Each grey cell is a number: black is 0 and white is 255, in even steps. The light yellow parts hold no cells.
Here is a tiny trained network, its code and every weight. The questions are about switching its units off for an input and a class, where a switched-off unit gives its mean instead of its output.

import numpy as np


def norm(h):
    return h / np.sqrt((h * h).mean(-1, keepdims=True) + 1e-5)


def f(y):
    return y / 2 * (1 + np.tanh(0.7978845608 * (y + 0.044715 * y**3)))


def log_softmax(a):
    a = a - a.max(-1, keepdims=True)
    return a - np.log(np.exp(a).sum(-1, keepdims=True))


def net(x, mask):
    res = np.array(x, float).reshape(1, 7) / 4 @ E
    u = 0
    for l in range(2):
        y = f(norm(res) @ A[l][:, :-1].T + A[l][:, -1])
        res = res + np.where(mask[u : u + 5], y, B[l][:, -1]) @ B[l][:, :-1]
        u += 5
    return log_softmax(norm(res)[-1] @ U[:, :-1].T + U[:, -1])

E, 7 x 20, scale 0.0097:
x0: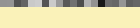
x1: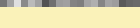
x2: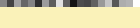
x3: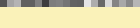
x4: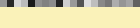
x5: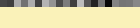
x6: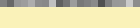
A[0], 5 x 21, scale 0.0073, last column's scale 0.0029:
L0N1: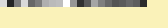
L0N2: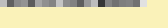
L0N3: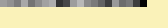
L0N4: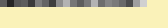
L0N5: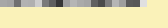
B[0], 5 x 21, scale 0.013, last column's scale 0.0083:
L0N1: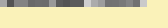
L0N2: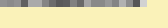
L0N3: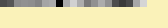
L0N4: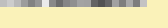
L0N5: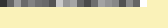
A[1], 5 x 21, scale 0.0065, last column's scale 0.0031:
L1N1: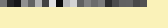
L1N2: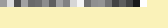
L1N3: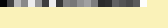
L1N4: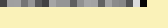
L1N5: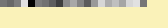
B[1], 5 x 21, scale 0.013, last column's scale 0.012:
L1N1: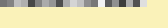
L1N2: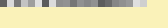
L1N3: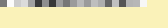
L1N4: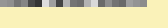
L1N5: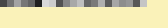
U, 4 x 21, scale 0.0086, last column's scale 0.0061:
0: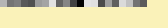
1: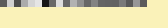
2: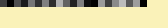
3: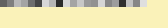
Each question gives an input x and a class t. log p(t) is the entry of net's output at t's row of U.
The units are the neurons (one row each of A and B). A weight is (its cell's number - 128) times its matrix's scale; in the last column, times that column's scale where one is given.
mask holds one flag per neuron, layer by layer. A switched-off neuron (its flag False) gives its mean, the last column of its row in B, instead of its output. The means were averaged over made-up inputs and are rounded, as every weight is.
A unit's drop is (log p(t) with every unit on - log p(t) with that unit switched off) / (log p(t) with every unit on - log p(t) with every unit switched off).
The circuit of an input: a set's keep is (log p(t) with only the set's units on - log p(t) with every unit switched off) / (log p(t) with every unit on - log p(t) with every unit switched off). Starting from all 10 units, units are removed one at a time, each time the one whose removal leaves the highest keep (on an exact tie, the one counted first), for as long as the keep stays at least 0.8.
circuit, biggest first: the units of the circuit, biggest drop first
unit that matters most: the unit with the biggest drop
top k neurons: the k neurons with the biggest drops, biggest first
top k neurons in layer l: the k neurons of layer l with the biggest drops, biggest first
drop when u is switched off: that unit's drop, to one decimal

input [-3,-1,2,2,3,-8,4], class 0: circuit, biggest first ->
[L1N1; L1N3]
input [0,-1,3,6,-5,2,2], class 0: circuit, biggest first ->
[L0N3; L1N1; L1N3]
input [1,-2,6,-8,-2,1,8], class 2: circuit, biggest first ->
[L0N3; L1N1; L1N3]
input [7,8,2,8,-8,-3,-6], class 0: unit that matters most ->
L1N4
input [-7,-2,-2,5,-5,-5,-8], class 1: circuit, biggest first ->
[L1N2; L1N1]
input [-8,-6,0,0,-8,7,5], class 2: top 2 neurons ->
[L1N1; L0N3]
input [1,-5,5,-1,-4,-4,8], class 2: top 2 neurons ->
[L1N2; L1N3]
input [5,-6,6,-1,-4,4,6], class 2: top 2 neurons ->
[L0N3; L1N2]
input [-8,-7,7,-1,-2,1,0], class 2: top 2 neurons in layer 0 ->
[L0N3; L0N1]
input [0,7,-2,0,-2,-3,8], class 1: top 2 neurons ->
[L1N1; L1N5]
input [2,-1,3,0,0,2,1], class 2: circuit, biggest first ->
[L0N3; L1N1; L1N2; L1N3]
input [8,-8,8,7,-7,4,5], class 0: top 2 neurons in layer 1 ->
[L1N4; L1N5]
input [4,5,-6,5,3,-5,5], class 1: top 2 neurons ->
[L1N5; L0N5]
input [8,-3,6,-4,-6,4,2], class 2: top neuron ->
[L1N2]
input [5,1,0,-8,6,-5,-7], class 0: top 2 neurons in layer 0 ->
[L0N2; L0N4]
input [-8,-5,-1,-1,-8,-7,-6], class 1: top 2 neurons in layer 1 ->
[L1N2; L1N1]
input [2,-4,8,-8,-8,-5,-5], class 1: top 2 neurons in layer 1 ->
[L1N5; L1N2]
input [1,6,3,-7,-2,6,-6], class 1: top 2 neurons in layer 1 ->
[L1N1; L1N5]
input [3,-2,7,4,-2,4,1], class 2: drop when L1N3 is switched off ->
0.2
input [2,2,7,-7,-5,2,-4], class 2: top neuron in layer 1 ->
[L1N3]
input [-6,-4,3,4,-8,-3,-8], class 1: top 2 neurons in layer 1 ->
[L1N1; L1N2]
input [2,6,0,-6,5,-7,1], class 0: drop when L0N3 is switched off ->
0.2
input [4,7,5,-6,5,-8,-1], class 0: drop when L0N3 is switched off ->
0.0
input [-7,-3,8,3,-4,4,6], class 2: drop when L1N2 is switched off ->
0.1
